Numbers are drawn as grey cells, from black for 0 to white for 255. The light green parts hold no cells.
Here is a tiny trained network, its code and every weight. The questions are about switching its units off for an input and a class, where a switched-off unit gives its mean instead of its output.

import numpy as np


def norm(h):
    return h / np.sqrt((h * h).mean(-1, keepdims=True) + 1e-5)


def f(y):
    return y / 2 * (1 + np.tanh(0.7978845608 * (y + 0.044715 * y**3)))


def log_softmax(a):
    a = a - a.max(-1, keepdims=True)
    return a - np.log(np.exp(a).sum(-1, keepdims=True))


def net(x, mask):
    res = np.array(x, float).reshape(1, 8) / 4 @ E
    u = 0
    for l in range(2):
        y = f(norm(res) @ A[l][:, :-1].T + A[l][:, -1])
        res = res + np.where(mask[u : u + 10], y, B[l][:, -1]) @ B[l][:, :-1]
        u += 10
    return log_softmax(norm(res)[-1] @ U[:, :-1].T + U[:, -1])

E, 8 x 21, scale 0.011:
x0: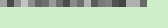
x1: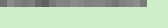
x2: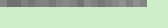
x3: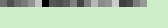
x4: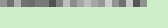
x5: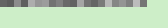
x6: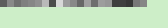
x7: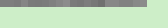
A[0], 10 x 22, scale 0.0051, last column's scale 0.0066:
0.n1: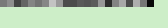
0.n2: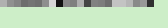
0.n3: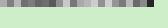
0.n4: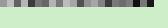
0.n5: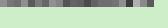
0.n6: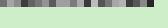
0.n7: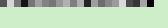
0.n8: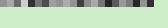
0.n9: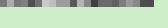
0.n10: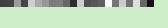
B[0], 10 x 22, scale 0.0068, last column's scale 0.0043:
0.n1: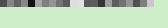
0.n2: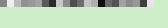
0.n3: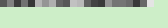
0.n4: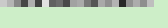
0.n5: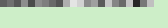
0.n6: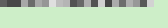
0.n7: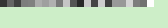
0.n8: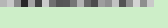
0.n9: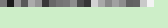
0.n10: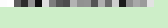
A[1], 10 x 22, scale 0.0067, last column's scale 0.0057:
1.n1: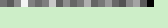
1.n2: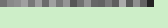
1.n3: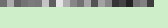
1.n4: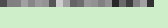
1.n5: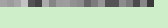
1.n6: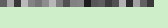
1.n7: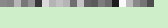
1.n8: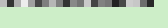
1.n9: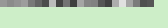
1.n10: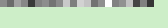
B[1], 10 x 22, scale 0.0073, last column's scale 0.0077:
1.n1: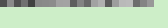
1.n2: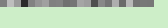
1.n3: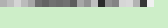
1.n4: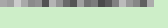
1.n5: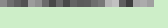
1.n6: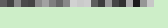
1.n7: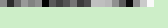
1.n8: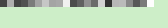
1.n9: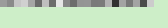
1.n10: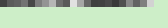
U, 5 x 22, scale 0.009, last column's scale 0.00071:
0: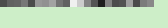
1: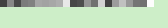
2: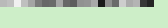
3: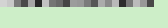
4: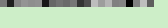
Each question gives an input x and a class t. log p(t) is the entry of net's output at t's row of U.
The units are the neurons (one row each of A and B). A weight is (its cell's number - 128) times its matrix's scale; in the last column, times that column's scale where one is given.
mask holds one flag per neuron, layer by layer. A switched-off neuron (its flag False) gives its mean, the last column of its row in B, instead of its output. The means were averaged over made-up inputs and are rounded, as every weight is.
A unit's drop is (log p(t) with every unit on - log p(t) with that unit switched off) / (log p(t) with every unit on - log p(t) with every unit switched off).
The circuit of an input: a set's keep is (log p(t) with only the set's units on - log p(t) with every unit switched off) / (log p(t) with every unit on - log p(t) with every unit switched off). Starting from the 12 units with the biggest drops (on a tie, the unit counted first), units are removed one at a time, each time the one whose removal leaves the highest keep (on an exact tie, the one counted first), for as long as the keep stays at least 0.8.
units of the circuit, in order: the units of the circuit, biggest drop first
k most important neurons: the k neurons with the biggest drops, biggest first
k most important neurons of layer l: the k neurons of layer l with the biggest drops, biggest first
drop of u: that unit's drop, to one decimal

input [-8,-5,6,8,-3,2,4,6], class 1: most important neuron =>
[1.n7]
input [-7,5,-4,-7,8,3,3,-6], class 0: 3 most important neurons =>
[1.n10 0.n3 1.n8]
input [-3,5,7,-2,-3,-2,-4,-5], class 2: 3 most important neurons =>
[0.n2 1.n9 1.n8]
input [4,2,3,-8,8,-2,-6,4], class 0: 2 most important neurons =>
[1.n10 0.n3]
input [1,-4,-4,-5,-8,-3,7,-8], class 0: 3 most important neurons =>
[1.n6 0.n1 0.n2]
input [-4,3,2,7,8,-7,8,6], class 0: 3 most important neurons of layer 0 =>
[0.n3 0.n2 0.n9]
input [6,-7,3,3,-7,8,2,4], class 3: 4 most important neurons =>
[0.n10 1.n10 0.n3 1.n8]
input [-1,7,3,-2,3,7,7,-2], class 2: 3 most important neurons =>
[1.n3 0.n8 0.n4]
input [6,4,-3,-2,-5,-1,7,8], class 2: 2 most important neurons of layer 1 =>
[1.n3 1.n4]
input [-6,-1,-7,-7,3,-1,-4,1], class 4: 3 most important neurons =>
[1.n7 1.n8 0.n9]
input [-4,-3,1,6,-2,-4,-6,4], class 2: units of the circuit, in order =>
[1.n9 0.n2]
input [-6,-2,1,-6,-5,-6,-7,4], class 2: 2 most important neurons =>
[0.n2 1.n9]
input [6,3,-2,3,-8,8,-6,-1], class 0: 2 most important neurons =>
[1.n6 0.n1]
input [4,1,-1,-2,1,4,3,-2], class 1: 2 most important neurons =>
[1.n8 0.n8]
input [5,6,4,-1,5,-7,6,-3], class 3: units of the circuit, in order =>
[0.n8]
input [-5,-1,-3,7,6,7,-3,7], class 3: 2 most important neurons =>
[0.n10 1.n7]
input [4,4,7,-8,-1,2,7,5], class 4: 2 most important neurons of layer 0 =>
[0.n9 0.n2]
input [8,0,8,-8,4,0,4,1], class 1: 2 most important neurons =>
[1.n8 1.n1]
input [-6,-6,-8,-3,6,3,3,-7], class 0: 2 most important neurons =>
[1.n10 0.n3]
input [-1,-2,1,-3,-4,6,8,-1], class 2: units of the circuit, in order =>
[1.n3]
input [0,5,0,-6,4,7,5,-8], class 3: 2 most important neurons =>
[0.n10 0.n2]
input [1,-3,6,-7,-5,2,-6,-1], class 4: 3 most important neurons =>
[1.n7 1.n3 0.n9]
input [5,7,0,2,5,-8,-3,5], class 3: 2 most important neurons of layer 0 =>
[0.n8 0.n4]
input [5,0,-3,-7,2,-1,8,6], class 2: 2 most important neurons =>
[1.n3 1.n4]
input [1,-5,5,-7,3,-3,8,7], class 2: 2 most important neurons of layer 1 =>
[1.n3 1.n4]
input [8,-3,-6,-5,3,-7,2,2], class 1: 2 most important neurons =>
[1.n8 0.n10]
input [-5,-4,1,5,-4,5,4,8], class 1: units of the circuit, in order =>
[1.n7]
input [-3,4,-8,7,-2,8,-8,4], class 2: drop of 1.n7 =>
0.2
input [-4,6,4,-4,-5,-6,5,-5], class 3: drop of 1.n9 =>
0.0
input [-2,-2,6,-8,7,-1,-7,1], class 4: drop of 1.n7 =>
1.0
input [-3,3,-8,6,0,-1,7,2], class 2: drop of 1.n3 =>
0.1
